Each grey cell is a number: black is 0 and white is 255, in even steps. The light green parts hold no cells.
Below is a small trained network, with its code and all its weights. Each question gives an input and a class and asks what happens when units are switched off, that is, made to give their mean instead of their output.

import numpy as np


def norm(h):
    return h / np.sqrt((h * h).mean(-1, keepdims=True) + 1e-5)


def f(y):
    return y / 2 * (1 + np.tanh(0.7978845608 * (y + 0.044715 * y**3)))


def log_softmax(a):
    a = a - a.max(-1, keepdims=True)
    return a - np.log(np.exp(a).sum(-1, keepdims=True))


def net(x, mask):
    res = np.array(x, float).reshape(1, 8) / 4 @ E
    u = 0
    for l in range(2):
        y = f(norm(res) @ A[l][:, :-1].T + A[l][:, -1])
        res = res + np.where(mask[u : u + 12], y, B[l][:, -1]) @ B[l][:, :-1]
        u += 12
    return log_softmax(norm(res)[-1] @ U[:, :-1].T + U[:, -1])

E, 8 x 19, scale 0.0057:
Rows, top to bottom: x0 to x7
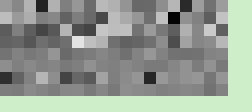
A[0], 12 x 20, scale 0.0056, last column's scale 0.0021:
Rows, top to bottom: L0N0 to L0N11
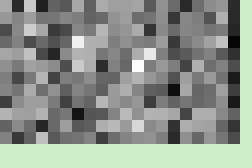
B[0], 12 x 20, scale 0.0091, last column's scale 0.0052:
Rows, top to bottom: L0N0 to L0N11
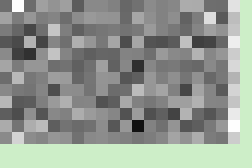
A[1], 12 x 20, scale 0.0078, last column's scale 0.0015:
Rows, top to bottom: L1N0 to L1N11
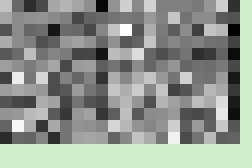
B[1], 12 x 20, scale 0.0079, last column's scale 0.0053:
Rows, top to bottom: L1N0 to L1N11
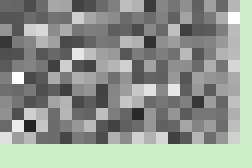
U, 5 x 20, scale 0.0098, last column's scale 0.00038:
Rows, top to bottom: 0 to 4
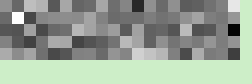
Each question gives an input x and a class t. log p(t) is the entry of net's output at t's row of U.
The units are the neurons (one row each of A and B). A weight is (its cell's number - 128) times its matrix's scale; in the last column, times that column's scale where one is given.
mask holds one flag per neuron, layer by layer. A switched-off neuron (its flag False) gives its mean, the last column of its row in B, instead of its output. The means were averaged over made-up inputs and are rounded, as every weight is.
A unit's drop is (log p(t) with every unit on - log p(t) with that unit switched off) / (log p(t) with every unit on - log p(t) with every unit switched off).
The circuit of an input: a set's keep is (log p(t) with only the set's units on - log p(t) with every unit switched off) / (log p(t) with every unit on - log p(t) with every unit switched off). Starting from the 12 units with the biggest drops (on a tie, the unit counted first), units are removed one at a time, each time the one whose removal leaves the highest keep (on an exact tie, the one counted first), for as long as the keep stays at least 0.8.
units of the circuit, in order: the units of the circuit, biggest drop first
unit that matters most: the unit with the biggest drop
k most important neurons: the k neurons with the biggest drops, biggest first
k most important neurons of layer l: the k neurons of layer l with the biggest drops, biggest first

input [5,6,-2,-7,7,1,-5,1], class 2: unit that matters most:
L0N9
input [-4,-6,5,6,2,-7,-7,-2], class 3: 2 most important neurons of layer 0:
L0N4, L0N9
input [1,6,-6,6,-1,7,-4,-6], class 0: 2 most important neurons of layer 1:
L1N5, L1N1
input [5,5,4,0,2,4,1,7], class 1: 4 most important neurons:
L0N0, L0N5, L1N11, L1N10
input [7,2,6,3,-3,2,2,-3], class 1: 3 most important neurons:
L0N0, L1N10, L0N5
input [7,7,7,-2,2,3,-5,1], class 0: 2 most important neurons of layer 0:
L0N10, L0N11
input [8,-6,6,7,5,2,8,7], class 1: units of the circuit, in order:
L0N0, L1N10
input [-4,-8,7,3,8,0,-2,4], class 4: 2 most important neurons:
L1N11, L0N5
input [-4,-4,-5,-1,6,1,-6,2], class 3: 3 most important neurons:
L0N4, L0N10, L1N0
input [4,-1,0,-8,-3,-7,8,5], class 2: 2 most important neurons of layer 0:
L0N9, L0N4
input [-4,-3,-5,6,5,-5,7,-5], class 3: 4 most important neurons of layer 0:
L0N10, L0N9, L0N8, L0N2
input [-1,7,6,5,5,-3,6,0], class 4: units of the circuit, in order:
L0N7, L1N7
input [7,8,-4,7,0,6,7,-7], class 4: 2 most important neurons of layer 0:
L0N7, L0N1
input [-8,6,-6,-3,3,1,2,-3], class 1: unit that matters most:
L0N11
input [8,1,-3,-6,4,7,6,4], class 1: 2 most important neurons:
L0N0, L1N10
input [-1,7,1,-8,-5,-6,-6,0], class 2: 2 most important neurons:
L0N9, L1N4
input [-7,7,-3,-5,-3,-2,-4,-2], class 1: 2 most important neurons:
L0N11, L1N6
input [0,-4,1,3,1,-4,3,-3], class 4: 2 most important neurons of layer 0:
L0N9, L0N4
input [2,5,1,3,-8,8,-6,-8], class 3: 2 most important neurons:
L0N4, L1N0
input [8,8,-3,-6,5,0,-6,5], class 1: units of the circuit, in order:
L1N10
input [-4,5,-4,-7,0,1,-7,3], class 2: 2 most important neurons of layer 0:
L0N9, L0N8
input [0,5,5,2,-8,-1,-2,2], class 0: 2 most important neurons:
L0N10, L1N11
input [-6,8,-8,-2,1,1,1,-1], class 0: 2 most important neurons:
L0N5, L1N9
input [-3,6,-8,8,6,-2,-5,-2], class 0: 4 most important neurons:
L0N5, L0N9, L1N5, L1N9
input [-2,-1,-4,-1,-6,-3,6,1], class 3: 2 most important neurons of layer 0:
L0N2, L0N10
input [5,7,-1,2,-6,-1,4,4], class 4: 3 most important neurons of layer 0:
L0N7, L0N1, L0N11
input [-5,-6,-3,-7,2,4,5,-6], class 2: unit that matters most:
L0N0
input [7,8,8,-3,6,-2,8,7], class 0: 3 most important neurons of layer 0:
L0N10, L0N4, L0N11
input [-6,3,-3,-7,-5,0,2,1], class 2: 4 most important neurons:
L0N9, L1N4, L0N0, L1N10
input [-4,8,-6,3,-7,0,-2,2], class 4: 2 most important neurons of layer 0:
L0N7, L0N10
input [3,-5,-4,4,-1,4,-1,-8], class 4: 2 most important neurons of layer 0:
L0N10, L0N9
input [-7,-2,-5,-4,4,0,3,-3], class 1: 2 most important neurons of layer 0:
L0N10, L0N11
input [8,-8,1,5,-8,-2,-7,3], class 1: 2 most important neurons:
L1N10, L0N7
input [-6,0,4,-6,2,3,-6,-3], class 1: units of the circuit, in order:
L1N6
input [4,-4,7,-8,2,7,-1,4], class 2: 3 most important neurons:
L0N9, L1N4, L0N5
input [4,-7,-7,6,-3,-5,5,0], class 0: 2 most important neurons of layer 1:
L1N5, L1N9
